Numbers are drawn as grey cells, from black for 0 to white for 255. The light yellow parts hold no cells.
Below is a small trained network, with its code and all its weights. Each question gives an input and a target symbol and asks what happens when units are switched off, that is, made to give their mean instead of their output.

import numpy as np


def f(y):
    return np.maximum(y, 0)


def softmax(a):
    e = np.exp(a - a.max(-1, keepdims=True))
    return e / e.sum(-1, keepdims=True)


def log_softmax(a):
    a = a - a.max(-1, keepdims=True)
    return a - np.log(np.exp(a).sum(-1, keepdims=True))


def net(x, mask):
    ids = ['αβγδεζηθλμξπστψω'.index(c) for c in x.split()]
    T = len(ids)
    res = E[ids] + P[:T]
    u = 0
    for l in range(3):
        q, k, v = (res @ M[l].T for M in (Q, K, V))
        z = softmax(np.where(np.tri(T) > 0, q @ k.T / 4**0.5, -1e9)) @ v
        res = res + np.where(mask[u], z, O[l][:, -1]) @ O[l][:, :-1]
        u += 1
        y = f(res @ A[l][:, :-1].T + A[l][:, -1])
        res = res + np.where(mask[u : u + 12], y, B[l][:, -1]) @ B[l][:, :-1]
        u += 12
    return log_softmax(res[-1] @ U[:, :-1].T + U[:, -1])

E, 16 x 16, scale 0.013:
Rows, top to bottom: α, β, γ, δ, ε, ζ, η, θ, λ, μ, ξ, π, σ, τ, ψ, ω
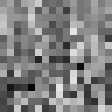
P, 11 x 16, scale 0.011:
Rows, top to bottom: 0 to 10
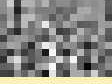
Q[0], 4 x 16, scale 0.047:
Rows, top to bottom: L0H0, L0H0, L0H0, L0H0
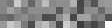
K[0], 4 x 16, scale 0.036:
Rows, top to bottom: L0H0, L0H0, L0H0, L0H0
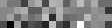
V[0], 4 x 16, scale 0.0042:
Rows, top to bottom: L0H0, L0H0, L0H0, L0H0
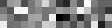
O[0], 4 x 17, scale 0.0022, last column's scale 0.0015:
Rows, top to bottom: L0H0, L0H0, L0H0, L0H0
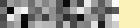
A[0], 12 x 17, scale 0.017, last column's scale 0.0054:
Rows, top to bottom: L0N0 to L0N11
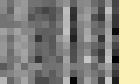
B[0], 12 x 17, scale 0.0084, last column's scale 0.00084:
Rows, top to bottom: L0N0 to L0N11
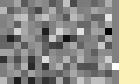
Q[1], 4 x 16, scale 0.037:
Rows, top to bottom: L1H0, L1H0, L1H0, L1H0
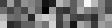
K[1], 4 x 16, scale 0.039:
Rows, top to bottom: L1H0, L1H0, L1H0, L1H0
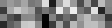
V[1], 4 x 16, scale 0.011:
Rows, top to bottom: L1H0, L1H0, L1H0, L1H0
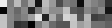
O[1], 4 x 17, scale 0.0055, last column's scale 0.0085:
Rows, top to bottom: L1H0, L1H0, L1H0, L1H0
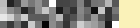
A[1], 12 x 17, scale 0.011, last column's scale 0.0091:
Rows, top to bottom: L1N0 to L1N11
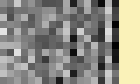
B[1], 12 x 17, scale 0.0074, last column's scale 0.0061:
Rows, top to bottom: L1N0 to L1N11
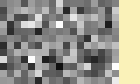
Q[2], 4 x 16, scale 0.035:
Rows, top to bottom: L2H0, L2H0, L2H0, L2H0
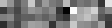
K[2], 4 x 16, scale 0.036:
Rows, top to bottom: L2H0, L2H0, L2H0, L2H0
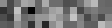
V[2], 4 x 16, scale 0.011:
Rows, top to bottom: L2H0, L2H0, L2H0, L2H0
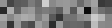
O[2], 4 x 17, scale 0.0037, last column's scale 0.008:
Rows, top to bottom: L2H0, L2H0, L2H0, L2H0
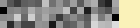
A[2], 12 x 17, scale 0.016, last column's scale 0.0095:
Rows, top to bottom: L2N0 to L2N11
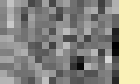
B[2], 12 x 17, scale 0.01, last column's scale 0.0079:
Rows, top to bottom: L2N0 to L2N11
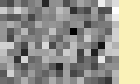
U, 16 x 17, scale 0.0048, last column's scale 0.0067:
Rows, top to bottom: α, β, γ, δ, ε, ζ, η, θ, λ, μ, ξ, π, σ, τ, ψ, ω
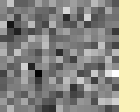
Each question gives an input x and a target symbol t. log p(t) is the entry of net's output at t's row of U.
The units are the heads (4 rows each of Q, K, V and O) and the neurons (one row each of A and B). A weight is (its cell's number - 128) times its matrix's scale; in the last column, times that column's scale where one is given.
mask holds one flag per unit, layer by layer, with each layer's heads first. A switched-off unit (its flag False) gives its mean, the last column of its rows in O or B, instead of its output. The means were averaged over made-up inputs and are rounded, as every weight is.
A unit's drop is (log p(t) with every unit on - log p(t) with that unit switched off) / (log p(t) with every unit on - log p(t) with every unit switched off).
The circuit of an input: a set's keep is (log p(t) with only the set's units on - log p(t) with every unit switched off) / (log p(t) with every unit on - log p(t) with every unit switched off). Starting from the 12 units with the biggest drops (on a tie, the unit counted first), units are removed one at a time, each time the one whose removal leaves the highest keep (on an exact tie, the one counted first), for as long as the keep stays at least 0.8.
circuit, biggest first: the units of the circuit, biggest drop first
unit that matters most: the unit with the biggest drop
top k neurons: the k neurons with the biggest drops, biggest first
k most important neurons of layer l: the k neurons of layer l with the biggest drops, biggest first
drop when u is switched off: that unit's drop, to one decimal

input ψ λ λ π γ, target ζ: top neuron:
L1N1
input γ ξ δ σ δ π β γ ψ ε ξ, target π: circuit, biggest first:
L2N11, L1H0
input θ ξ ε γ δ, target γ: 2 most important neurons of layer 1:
L1N6, L1N9
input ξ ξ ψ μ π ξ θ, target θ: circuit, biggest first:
L1H0, L2N5
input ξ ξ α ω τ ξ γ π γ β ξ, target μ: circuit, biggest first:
L1H0, L1N9
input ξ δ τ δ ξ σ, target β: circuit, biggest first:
L1H0, L2N7
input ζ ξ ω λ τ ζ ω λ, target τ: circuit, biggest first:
L1H0, L2N10
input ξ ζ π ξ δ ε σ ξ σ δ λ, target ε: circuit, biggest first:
L1H0, L2N2
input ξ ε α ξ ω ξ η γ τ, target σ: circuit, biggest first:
L1H0, L2N4
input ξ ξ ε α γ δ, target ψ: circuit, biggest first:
L1H0, L2N0
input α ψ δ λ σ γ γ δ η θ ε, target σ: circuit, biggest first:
L2N4, L1H0
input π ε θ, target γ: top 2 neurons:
L1N6, L2N1
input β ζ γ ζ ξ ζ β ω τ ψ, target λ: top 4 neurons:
L2N6, L2N4, L0N9, L1N9
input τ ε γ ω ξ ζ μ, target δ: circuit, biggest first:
L1H0
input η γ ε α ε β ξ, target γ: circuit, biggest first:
L1H0, L1N6
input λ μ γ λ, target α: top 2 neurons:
L1N2, L1N9
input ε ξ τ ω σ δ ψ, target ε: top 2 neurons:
L2N2, L0N9
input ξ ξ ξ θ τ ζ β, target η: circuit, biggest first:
L1H0, L1N3, L1N1
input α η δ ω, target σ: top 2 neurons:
L2N4, L2N0
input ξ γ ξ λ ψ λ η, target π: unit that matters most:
L2N11
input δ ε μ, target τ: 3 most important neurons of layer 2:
L2N9, L2N2, L2N5
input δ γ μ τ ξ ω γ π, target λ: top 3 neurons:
L2N6, L2N4, L0N9
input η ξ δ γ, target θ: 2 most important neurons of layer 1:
L1N11, L1N9
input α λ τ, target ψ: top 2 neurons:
L2N0, L1N2
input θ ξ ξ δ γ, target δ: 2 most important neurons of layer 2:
L2N1, L2N10
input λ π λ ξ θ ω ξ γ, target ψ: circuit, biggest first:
L2N0, L1H0
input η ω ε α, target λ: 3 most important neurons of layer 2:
L2N6, L2N4, L2N3
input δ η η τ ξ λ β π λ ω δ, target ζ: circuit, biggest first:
L1H0
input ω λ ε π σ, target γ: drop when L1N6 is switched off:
0.1
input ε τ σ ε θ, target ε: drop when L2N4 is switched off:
0.0
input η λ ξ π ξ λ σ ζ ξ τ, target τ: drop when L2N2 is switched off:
0.1
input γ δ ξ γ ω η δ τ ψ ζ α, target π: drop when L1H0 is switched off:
1.1
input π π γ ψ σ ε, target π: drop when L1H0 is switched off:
1.1
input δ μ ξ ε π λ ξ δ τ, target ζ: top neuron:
L1N7
